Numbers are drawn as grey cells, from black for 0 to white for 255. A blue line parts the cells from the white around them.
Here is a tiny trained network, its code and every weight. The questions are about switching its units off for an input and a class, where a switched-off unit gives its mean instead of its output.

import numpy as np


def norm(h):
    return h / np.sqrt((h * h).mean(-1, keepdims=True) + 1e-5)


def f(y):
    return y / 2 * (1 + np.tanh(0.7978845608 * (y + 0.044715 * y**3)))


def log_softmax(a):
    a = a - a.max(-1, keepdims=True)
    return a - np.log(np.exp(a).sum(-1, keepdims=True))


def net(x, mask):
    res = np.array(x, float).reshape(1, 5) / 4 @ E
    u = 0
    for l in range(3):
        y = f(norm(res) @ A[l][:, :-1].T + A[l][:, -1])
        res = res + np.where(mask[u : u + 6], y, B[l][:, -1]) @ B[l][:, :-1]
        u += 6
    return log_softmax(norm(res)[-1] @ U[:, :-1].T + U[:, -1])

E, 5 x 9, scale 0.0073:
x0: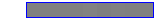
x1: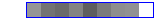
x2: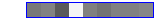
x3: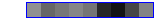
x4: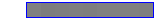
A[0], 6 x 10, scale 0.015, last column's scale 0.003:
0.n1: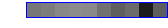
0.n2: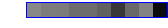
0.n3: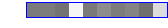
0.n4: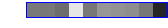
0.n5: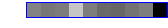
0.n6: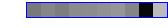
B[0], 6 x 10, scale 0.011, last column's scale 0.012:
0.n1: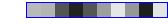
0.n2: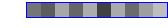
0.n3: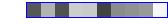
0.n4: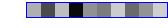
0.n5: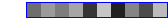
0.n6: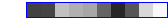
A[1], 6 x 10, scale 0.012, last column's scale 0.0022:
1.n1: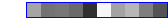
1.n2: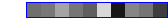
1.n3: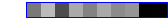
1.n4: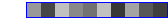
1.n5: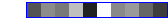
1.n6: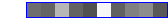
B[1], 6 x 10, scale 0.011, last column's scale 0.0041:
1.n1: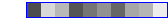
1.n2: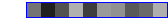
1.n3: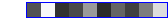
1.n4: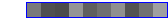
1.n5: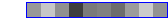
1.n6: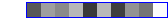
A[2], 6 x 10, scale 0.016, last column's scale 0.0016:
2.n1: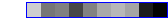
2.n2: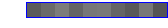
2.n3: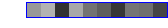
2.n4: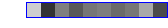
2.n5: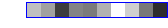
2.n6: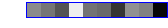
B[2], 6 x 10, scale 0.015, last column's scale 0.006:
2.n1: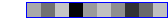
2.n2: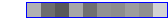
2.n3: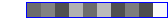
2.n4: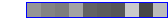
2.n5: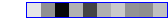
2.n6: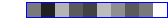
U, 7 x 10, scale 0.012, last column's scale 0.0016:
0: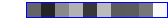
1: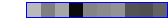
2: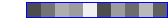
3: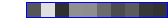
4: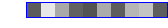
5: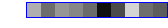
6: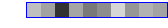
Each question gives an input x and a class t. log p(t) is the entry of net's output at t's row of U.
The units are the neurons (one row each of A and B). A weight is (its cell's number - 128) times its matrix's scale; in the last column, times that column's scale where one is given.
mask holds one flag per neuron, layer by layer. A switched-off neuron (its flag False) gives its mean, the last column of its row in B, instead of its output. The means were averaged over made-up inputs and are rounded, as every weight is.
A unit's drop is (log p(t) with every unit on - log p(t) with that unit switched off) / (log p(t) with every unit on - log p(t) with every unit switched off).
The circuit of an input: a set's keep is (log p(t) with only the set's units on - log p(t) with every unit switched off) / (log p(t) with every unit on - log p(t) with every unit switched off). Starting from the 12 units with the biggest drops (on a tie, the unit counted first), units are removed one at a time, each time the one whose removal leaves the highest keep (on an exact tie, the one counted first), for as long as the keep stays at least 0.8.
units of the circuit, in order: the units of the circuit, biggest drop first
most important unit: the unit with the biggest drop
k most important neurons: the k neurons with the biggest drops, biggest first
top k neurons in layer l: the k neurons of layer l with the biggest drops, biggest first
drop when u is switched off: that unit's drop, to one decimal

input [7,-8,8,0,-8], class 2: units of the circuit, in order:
(0.n3; 0.n4)
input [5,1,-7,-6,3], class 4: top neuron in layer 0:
(0.n3)
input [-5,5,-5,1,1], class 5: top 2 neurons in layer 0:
(0.n5; 0.n1)
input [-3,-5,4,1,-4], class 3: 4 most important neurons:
(0.n1; 0.n3; 0.n5; 0.n2)
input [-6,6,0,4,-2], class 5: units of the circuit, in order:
(0.n3; 0.n1; 0.n6; 2.n4)
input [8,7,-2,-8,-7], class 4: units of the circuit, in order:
(0.n3; 1.n1)
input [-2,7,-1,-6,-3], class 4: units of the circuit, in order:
(0.n3; 1.n1)
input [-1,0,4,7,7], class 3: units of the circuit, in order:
(0.n6; 1.n3)
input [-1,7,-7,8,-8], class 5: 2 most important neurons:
(2.n4; 0.n3)
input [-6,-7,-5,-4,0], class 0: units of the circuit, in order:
(0.n6; 0.n3)
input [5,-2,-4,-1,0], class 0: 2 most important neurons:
(0.n3; 0.n2)
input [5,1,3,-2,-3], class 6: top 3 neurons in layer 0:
(0.n6; 0.n3; 0.n4)
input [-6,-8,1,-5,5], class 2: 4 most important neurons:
(0.n5; 0.n6; 0.n1; 2.n6)
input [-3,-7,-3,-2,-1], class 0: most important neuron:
(0.n6)
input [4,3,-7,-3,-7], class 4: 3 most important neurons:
(0.n6; 0.n3; 0.n1)
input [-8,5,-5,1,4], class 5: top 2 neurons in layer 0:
(0.n5; 0.n1)
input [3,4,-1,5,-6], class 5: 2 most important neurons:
(0.n2; 0.n3)
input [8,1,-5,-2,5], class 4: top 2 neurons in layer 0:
(0.n6; 0.n3)
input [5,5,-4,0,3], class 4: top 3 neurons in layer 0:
(0.n6; 0.n2; 0.n3)
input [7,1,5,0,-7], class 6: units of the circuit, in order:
(0.n6)
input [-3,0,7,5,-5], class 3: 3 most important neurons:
(0.n6; 0.n5; 1.n3)
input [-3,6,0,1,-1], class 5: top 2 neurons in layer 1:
(1.n6; 1.n3)
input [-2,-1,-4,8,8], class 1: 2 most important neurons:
(0.n6; 2.n1)
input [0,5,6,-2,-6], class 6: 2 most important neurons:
(0.n6; 0.n4)
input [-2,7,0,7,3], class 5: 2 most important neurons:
(0.n3; 0.n2)
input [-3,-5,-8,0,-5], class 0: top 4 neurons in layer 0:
(0.n3; 0.n6; 0.n4; 0.n2)
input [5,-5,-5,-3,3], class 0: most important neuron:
(0.n6)
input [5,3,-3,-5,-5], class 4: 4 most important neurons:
(0.n6; 0.n3; 1.n1; 0.n1)
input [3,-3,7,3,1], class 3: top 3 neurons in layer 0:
(0.n5; 0.n1; 0.n3)
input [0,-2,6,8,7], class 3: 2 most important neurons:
(0.n6; 1.n3)
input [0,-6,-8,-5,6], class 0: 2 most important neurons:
(0.n3; 0.n6)
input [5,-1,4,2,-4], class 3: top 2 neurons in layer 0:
(0.n5; 0.n3)
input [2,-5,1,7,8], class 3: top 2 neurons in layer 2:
(2.n3; 2.n6)
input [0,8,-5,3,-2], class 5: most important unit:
0.n1
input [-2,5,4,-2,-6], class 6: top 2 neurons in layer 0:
(0.n6; 0.n4)
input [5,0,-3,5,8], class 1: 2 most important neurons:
(0.n6; 0.n3)
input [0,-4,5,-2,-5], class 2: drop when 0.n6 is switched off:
1.0
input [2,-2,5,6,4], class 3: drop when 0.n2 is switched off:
0.0
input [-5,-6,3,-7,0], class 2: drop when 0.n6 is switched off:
1.3
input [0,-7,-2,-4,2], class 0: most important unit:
0.n6
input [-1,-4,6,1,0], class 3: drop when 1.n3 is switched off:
0.1
